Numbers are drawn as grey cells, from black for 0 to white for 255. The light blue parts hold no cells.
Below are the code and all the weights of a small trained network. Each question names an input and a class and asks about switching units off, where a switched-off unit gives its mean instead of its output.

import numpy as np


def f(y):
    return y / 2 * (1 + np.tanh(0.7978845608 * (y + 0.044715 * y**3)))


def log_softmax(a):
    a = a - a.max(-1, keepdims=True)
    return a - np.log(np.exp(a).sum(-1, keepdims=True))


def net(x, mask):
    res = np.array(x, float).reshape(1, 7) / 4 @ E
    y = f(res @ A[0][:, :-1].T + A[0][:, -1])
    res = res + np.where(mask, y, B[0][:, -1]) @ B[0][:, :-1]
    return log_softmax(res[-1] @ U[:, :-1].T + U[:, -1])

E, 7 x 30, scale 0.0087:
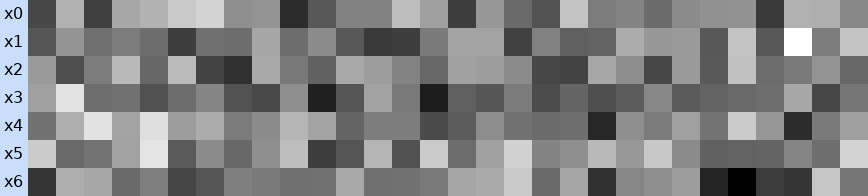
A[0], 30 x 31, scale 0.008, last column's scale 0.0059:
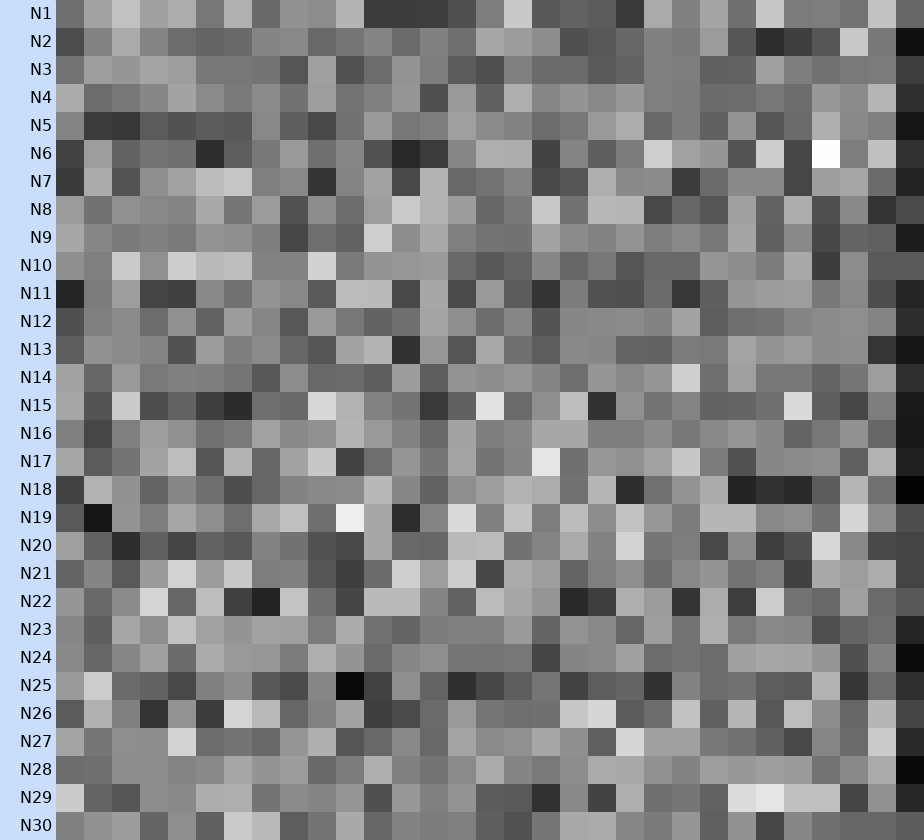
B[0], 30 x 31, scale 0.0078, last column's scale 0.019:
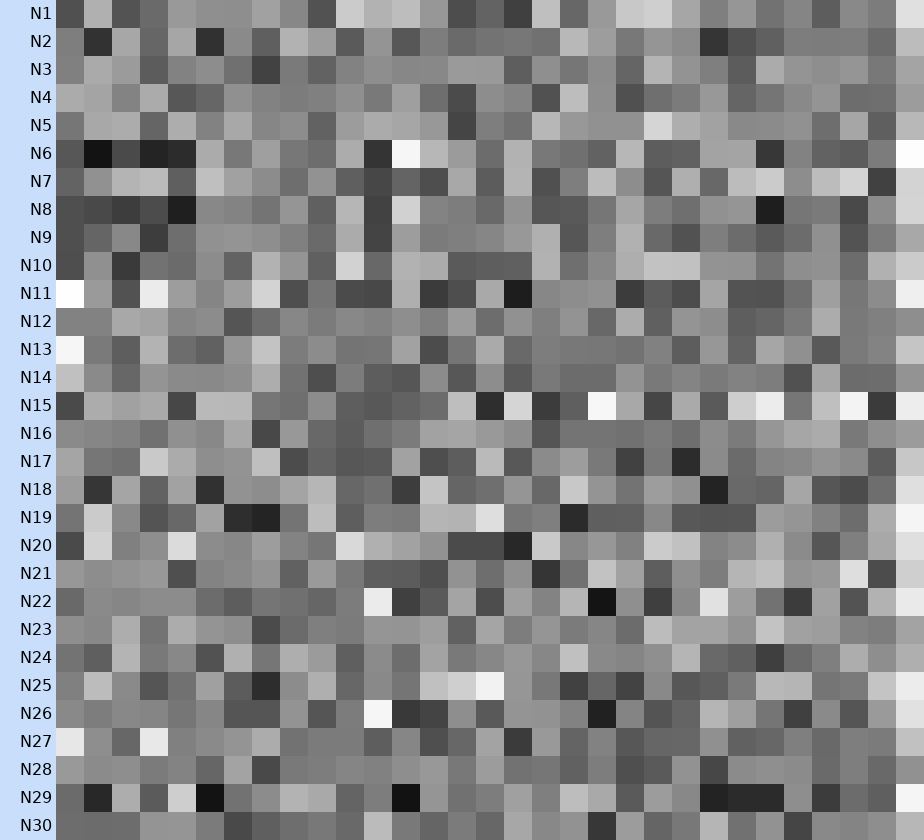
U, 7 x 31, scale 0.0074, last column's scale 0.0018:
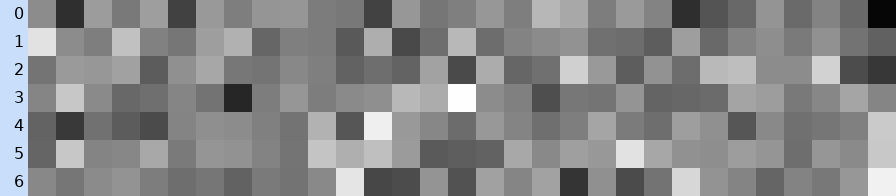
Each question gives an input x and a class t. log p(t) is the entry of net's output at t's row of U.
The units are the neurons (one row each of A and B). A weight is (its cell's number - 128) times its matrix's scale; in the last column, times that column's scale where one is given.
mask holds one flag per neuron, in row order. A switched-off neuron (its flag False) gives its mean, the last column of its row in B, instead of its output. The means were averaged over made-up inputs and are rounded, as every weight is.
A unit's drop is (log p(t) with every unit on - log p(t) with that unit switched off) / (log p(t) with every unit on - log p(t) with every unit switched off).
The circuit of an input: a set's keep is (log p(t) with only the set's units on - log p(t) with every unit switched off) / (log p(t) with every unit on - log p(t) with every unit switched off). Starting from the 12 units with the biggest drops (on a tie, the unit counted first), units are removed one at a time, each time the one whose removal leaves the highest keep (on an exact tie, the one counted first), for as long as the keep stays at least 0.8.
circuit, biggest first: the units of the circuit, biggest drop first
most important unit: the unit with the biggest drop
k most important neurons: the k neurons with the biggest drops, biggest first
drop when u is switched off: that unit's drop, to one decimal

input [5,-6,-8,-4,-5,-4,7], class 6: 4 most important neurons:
(N26, N30, N29, N6)
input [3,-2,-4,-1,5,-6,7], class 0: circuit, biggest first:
(N18)
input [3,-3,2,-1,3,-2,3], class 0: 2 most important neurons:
(N15, N6)
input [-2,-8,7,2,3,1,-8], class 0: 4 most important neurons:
(N29, N6, N24, N1)
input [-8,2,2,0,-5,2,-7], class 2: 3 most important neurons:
(N15, N18, N2)
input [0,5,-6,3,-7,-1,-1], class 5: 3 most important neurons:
(N20, N5, N22)
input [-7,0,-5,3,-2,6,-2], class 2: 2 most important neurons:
(N15, N11)
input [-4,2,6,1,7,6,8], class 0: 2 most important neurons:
(N18, N2)
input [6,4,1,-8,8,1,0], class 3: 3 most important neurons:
(N19, N20, N15)
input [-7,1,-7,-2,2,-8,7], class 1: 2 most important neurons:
(N11, N29)
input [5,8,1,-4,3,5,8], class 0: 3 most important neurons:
(N18, N2, N8)
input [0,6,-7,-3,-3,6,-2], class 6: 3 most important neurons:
(N26, N11, N8)
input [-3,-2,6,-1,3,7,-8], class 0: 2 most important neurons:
(N29, N11)
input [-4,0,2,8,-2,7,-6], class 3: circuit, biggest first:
(N25)
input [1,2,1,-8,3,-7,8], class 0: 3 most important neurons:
(N18, N2, N25)
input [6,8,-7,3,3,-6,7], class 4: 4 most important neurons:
(N6, N29, N1, N22)
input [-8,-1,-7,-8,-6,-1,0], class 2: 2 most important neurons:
(N15, N25)
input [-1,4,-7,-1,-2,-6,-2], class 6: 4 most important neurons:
(N26, N30, N17, N27)
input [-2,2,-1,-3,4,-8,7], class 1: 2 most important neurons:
(N11, N29)
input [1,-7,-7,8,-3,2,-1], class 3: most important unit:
N25
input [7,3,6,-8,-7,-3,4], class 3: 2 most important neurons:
(N19, N15)
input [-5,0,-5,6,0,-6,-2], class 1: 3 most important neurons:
(N11, N19, N13)
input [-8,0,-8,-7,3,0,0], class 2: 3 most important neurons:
(N15, N22, N25)
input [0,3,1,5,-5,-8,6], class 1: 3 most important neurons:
(N11, N29, N13)
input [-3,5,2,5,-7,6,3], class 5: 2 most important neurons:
(N20, N11)
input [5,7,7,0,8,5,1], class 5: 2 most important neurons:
(N1, N8)
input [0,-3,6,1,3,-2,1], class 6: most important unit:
N22
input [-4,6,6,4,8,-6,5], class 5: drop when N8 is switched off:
0.1
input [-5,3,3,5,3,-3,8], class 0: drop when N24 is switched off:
0.0
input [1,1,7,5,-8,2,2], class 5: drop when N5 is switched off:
0.2
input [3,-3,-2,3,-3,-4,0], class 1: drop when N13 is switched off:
0.1
